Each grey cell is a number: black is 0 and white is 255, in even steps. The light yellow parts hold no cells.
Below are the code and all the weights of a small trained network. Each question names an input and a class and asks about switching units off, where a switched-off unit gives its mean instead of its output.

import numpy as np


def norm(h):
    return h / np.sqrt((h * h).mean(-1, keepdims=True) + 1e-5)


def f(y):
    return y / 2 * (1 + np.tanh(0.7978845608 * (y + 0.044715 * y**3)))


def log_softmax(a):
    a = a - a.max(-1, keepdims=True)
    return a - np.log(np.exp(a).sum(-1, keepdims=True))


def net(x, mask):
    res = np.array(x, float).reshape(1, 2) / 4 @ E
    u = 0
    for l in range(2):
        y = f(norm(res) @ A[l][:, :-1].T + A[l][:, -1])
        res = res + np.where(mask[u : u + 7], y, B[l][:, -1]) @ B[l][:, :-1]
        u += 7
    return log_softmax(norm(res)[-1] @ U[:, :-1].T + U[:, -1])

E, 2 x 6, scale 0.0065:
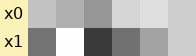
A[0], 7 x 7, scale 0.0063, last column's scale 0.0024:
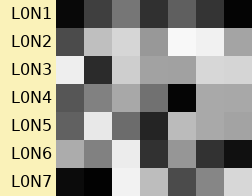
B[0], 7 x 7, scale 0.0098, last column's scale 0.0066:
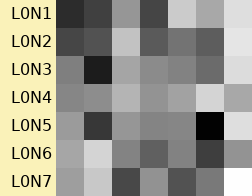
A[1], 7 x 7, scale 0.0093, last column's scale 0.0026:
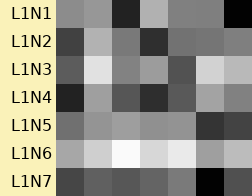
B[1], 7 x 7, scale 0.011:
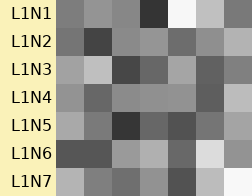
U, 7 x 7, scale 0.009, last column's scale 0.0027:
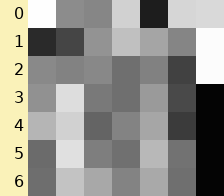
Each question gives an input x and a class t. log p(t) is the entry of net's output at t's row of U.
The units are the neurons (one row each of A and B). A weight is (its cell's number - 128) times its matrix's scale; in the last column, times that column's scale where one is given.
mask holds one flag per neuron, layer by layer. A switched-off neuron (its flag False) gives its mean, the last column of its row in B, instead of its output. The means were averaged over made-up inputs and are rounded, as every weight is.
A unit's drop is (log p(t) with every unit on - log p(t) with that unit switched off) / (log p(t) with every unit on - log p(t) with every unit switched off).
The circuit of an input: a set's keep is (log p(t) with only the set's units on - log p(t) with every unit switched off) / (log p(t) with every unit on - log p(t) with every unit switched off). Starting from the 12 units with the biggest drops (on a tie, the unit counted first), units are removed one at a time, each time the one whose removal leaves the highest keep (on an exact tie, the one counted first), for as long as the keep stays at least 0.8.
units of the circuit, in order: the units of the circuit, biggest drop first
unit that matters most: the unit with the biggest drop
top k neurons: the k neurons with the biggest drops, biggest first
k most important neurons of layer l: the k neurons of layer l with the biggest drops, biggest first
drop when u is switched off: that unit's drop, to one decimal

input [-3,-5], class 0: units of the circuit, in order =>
(L0N7, L1N7)
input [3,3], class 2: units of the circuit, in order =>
(L0N2, L0N5)
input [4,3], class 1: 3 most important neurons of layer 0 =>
(L0N7, L0N2, L0N6)
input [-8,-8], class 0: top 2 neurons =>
(L0N7, L1N7)
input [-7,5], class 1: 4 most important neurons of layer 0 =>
(L0N1, L0N7, L0N4, L0N6)
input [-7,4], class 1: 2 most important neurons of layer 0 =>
(L0N1, L0N4)
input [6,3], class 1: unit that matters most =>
L0N7
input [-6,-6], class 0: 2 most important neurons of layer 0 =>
(L0N7, L0N2)
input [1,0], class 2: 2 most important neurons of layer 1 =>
(L1N6, L1N2)
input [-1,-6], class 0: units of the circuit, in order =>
(L0N7, L0N5)
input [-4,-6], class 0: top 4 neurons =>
(L0N7, L1N7, L0N2, L0N6)
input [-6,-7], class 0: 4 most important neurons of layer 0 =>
(L0N7, L0N2, L0N6, L0N3)
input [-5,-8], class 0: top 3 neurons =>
(L0N7, L1N7, L0N2)
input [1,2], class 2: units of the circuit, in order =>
(L0N5)
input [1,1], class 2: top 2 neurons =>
(L0N2, L0N7)
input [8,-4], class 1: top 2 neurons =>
(L1N7, L0N5)
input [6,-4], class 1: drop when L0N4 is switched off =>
-0.1
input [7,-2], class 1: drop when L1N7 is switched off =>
0.2
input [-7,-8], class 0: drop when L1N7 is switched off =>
0.6
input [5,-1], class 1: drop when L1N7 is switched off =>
0.1
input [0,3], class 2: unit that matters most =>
L0N5
